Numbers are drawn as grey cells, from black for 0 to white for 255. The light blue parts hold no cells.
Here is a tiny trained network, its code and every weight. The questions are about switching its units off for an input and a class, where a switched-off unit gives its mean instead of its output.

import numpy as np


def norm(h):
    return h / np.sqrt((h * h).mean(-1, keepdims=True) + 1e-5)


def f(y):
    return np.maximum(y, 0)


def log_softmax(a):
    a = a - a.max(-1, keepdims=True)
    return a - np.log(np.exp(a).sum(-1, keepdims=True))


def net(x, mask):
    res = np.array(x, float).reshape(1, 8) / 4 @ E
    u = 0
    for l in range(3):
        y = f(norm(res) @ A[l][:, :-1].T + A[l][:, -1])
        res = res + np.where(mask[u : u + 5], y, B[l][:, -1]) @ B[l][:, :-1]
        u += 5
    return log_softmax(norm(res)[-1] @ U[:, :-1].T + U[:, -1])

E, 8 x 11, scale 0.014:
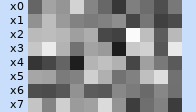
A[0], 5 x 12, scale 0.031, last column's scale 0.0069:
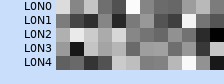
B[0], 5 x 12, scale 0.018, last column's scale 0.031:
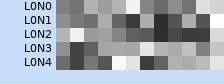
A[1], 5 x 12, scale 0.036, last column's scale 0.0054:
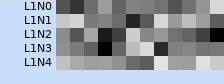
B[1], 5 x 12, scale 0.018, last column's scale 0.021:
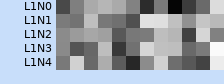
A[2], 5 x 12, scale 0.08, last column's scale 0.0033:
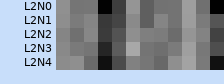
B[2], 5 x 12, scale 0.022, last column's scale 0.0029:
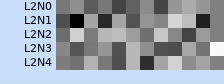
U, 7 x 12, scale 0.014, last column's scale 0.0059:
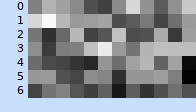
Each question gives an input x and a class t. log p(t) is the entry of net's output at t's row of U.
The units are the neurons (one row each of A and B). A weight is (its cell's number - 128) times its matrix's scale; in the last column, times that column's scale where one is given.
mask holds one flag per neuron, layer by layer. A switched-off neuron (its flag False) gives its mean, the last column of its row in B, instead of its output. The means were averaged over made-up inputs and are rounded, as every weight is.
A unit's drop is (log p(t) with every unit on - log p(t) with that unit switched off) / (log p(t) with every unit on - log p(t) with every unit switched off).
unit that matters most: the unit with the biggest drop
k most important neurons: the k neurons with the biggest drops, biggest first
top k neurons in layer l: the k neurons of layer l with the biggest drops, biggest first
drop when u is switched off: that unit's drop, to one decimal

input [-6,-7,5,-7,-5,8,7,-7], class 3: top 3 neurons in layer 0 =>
L0N4; L0N2; L0N3
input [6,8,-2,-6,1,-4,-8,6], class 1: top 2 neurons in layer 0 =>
L0N2; L0N1
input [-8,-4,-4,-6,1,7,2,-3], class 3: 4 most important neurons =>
L0N4; L1N4; L0N2; L0N3
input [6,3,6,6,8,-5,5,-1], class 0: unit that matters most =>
L0N4
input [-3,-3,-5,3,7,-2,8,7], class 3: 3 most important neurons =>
L0N4; L1N4; L0N2
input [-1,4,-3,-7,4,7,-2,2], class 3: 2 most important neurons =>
L0N4; L1N4
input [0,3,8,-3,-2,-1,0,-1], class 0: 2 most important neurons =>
L0N4; L1N1
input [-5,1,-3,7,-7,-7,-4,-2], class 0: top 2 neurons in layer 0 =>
L0N2; L0N4
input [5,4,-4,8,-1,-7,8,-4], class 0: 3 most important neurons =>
L0N1; L0N4; L1N1
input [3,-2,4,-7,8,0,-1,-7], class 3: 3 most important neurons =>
L0N4; L1N4; L0N2
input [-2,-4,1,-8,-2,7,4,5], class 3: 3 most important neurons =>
L0N4; L0N3; L1N4
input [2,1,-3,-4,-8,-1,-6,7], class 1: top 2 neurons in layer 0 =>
L0N2; L0N4
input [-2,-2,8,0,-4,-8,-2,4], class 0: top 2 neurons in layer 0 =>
L0N1; L0N4
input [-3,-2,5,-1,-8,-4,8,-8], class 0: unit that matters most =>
L1N1
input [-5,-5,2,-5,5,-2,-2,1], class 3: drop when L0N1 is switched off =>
-0.1
